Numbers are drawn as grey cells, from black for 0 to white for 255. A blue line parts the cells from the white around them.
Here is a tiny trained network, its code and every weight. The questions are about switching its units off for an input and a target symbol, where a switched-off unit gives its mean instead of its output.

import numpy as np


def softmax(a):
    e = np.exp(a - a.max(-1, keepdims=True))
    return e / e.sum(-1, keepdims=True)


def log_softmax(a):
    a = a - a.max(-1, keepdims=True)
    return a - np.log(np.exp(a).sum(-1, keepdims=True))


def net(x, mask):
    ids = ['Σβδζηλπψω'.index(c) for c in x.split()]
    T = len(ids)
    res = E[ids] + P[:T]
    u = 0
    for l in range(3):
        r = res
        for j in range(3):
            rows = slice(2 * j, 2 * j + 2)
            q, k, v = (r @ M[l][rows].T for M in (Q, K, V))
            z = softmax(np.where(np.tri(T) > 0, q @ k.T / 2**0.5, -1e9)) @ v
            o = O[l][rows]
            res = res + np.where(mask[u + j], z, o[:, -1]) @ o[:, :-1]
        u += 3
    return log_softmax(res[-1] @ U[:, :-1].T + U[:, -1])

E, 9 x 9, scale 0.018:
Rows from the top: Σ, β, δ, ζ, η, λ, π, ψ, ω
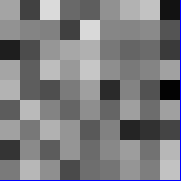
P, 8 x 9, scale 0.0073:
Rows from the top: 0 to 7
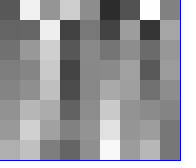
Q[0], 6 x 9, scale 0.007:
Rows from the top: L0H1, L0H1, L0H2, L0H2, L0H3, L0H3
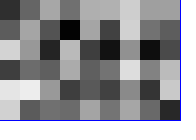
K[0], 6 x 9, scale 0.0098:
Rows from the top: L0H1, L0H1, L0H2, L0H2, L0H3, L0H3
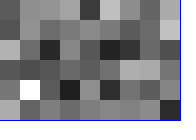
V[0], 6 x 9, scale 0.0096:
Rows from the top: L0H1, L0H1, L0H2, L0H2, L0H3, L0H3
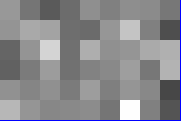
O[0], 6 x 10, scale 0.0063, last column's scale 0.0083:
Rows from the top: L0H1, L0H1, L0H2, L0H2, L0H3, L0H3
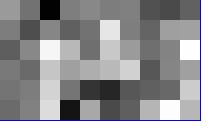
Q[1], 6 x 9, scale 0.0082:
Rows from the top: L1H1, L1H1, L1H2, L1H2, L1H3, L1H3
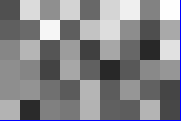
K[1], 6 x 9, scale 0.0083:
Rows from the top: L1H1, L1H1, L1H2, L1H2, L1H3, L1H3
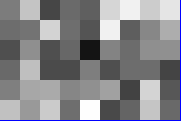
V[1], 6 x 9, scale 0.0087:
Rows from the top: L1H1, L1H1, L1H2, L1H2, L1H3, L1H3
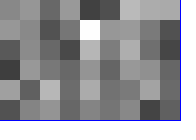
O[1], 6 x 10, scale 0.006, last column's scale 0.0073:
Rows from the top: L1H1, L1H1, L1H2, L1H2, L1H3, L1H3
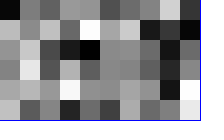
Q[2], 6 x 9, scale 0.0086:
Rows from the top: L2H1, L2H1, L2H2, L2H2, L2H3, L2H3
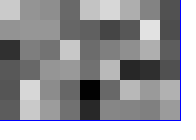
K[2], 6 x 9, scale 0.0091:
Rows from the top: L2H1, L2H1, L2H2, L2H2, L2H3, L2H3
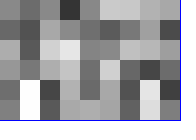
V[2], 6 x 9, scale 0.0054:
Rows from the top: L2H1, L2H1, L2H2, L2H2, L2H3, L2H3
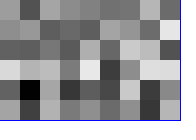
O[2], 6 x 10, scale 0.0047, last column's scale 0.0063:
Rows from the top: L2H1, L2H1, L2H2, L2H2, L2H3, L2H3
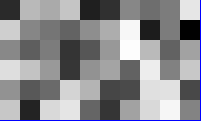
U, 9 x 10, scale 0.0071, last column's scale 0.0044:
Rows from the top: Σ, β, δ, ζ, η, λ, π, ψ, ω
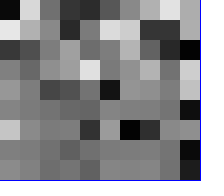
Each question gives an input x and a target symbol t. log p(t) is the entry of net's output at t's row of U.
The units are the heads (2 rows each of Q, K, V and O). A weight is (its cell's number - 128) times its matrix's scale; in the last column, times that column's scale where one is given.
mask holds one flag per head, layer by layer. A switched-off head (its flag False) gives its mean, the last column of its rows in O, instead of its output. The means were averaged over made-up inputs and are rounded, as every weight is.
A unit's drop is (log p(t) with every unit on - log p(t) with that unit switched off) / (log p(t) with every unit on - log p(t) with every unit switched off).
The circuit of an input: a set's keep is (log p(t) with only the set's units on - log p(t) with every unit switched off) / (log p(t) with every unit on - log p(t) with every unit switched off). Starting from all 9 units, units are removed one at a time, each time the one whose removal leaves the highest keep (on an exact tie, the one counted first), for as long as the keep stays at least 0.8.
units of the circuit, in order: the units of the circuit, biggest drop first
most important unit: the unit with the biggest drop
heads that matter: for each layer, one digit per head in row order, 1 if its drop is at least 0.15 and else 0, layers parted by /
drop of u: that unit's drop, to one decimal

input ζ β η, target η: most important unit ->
L0H2
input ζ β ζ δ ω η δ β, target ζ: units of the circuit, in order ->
(L1H2 L2H3)
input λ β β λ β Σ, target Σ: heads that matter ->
001 / 100 / 000
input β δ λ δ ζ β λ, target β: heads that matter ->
001 / 001 / 101
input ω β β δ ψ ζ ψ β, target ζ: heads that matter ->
000 / 010 / 001
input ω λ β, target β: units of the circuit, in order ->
(L1H2 L0H3 L2H3)
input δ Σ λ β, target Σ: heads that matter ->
001 / 100 / 000
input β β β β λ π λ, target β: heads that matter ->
111 / 010 / 101
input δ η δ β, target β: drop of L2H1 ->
0.0
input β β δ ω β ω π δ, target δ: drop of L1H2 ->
0.2
